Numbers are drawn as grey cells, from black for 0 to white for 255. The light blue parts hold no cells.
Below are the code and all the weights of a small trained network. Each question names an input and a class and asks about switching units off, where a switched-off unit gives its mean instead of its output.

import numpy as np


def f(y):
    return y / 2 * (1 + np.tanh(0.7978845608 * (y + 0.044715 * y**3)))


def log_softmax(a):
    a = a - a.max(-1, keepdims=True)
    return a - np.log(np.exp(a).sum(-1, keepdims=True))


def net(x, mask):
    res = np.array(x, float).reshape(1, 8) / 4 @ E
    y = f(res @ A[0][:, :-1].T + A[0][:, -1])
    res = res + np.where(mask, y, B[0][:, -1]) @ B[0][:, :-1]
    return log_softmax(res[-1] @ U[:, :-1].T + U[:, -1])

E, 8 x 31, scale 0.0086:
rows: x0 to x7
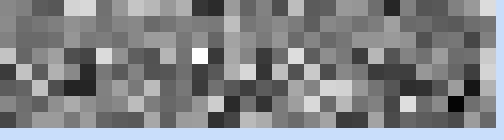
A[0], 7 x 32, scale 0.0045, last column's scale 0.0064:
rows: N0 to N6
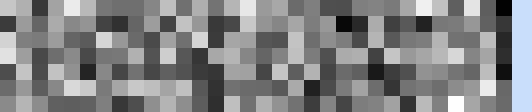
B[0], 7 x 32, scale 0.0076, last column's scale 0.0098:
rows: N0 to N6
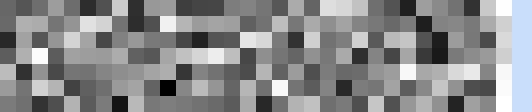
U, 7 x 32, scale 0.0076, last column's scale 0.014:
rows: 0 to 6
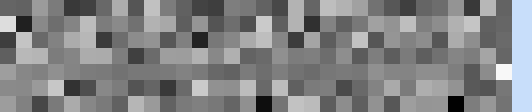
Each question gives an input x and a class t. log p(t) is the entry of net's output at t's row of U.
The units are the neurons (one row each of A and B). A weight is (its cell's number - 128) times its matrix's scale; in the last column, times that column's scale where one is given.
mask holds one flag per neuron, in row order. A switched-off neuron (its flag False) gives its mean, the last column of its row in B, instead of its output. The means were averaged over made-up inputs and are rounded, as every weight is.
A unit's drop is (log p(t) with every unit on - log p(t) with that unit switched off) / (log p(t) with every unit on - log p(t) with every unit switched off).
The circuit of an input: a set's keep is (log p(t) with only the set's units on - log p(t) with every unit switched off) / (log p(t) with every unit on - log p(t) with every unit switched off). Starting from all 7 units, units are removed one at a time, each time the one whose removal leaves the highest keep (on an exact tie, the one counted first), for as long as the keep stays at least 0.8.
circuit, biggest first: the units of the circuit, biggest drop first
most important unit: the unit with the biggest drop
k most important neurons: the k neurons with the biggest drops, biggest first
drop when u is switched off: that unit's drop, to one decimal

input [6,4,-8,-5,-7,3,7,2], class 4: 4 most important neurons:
(N4; N5; N6; N2)
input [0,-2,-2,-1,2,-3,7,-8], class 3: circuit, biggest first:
(N3)
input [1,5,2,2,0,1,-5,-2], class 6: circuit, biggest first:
(N6; N0)
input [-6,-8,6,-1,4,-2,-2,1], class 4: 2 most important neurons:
(N5; N4)
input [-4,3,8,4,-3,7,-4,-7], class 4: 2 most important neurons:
(N0; N1)
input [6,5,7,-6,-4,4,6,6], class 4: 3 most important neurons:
(N2; N5; N6)
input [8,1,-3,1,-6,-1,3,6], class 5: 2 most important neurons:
(N5; N4)
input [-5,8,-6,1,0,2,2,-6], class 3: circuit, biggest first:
(N5; N3)
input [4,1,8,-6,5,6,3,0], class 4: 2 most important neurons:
(N0; N2)
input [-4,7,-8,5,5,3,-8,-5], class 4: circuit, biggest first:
(N4; N6)
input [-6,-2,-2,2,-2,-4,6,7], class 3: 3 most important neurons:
(N1; N5; N6)
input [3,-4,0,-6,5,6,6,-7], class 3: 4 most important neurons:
(N3; N0; N6; N2)
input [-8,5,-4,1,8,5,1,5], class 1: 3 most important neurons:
(N4; N5; N0)
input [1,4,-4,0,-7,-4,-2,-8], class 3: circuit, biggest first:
(N3; N4)
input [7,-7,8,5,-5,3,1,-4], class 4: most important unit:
N4
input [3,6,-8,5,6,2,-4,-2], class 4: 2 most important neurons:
(N6; N2)
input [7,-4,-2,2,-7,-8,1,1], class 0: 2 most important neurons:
(N0; N4)
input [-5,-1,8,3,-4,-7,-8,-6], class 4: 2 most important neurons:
(N6; N0)
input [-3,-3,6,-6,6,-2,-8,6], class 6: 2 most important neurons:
(N6; N2)
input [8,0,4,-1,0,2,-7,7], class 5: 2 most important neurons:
(N5; N3)
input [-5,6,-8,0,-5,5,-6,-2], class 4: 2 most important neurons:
(N0; N4)
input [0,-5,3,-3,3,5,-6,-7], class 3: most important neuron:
(N3)
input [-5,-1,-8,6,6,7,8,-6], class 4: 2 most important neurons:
(N0; N6)
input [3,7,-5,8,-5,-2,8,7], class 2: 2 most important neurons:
(N2; N6)
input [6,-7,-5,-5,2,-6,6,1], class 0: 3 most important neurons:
(N0; N6; N2)
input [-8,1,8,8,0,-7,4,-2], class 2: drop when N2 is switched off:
0.8
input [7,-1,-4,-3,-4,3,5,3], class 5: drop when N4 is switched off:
0.1
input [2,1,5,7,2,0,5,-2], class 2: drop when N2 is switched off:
0.7
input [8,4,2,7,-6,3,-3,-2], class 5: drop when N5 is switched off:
0.8
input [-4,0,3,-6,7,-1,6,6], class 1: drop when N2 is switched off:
0.1
